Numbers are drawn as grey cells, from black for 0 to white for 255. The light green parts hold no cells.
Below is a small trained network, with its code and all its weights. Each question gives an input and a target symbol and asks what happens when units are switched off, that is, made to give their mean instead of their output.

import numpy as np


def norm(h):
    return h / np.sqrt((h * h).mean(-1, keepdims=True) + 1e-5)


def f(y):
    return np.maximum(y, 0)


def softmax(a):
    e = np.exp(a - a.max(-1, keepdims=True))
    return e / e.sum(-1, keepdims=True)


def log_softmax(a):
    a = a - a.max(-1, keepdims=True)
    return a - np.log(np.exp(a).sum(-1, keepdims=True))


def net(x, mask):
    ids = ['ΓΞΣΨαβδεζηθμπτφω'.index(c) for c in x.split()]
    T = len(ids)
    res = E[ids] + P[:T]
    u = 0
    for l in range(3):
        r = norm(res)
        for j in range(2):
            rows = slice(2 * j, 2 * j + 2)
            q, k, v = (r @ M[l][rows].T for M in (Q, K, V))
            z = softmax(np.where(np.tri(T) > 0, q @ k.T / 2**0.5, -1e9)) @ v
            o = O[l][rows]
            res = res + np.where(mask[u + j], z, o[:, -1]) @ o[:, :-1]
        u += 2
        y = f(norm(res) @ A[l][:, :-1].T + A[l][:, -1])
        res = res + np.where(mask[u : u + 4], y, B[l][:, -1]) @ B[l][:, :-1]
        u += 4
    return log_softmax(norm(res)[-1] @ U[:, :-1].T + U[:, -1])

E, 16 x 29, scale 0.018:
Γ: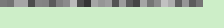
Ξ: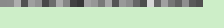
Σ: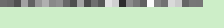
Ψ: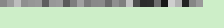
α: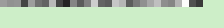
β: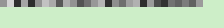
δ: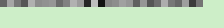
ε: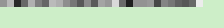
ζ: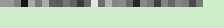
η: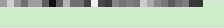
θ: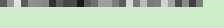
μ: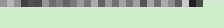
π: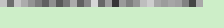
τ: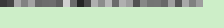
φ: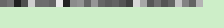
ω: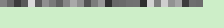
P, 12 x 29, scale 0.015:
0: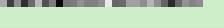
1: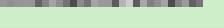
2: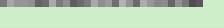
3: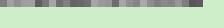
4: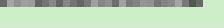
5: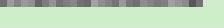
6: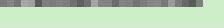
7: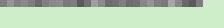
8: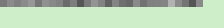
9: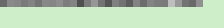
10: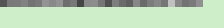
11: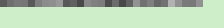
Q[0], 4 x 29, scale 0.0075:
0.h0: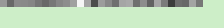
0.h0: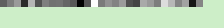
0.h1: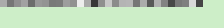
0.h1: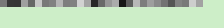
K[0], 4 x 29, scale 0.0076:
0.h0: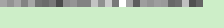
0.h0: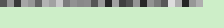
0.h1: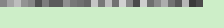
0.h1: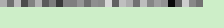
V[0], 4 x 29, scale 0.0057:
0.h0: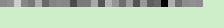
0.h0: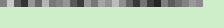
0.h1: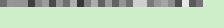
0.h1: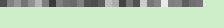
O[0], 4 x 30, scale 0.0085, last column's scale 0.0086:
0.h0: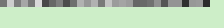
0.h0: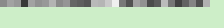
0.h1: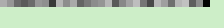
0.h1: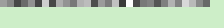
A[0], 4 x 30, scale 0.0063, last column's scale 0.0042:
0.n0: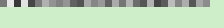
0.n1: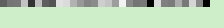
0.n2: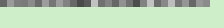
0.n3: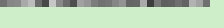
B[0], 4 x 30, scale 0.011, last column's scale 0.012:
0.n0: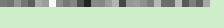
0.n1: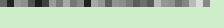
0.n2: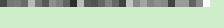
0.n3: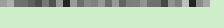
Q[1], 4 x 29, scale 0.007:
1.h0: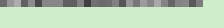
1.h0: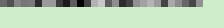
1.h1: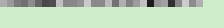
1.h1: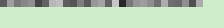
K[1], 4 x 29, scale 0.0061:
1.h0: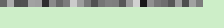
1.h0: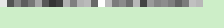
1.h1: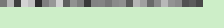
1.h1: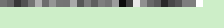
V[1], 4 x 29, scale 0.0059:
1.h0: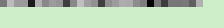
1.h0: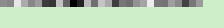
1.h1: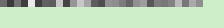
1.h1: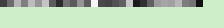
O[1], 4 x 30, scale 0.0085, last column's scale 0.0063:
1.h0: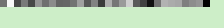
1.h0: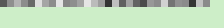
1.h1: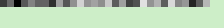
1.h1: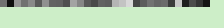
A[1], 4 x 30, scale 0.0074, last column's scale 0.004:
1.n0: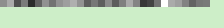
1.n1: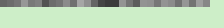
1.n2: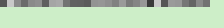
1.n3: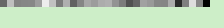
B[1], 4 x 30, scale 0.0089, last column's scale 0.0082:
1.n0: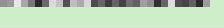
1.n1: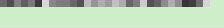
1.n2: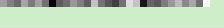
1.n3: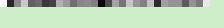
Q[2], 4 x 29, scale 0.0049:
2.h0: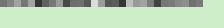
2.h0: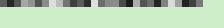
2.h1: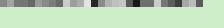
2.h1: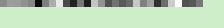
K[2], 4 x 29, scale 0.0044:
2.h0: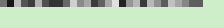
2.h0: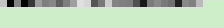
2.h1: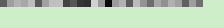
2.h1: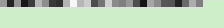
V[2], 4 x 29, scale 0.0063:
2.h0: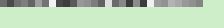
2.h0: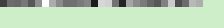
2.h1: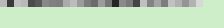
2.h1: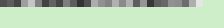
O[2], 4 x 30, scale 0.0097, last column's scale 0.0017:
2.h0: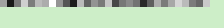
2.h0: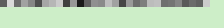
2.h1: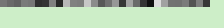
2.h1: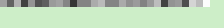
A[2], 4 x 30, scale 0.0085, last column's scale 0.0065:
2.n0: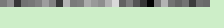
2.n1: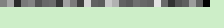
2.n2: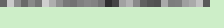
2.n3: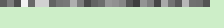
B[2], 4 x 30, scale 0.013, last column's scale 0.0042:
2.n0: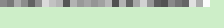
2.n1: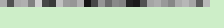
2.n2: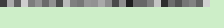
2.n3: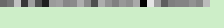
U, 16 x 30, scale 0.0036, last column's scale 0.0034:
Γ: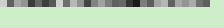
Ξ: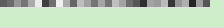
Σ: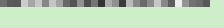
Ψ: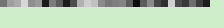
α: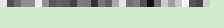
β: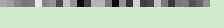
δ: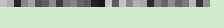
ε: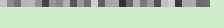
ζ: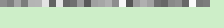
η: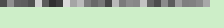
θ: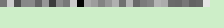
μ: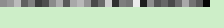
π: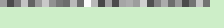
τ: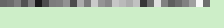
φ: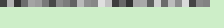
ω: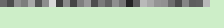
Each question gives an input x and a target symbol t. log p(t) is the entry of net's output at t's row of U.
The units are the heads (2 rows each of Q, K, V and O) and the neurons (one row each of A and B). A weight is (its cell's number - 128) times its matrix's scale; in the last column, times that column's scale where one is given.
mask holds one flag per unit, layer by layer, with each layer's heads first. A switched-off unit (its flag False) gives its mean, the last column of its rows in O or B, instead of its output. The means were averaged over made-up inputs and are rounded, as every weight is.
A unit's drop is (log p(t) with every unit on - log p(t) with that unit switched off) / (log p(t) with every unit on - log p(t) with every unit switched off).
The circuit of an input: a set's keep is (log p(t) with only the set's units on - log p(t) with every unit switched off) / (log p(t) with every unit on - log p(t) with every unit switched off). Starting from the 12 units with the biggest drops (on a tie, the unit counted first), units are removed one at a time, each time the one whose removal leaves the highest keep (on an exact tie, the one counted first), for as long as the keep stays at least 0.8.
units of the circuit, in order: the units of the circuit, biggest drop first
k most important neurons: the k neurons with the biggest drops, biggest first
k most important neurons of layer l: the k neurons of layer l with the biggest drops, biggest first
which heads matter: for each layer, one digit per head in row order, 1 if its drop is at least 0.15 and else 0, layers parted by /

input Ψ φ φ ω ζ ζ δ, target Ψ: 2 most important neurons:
[1.n0; 2.n2]
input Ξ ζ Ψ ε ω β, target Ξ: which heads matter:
00 / 10 / 01
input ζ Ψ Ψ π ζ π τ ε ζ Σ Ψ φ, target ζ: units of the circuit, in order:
[2.h1]
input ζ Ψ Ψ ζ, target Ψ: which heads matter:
11 / 00 / 00
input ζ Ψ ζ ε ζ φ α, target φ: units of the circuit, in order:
[0.h1; 1.h1]
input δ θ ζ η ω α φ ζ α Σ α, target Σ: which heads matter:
11 / 00 / 00
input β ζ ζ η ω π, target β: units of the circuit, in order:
[1.h1; 2.n2]
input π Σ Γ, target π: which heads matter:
10 / 10 / 01
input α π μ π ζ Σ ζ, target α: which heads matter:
00 / 00 / 10
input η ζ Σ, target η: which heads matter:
01 / 01 / 10
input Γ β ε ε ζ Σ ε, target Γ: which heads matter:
01 / 00 / 01
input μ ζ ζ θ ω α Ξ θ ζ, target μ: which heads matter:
01 / 00 / 01
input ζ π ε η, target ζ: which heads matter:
10 / 00 / 01
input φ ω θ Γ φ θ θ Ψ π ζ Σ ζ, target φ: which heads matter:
00 / 01 / 00
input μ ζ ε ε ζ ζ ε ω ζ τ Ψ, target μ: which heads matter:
01 / 00 / 01
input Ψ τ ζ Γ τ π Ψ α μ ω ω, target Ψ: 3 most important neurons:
[1.n0; 2.n2; 0.n3]
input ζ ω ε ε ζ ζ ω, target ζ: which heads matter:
10 / 01 / 01
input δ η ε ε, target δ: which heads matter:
01 / 10 / 00
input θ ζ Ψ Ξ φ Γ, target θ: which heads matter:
01 / 00 / 10
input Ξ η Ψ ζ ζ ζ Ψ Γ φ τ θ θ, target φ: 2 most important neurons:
[1.n3; 0.n0]
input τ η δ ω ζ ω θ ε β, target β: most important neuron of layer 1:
[1.n3]
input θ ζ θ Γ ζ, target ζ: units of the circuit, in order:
[0.h0; 2.n0]
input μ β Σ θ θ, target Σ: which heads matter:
10 / 00 / 10
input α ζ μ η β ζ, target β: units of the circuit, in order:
[0.h1]
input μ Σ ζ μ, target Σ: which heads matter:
10 / 00 / 00
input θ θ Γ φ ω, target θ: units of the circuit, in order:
[2.h0; 0.h1]
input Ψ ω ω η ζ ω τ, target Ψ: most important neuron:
[1.n0]
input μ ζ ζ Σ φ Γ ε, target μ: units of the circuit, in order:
[2.h1; 2.n3]
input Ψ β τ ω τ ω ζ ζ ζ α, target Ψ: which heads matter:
00 / 10 / 00
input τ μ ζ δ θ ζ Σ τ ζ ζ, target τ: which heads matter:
11 / 00 / 01
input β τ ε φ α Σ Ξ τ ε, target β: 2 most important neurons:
[2.n2; 1.n2]
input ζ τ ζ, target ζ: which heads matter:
10 / 01 / 00
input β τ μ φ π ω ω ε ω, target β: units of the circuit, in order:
[1.h1; 2.n2]
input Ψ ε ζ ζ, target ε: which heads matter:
10 / 01 / 00
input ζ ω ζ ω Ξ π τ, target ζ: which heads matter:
10 / 01 / 01
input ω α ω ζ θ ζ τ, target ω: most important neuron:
[1.n2]
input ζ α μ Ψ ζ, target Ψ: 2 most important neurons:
[0.n3; 2.n0]
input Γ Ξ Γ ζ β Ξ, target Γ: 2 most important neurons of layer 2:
[2.n1; 2.n0]
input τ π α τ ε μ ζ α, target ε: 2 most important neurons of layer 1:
[1.n3; 1.n1]
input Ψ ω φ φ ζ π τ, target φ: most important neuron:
[0.n2]
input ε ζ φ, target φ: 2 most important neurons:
[0.n3; 0.n0]
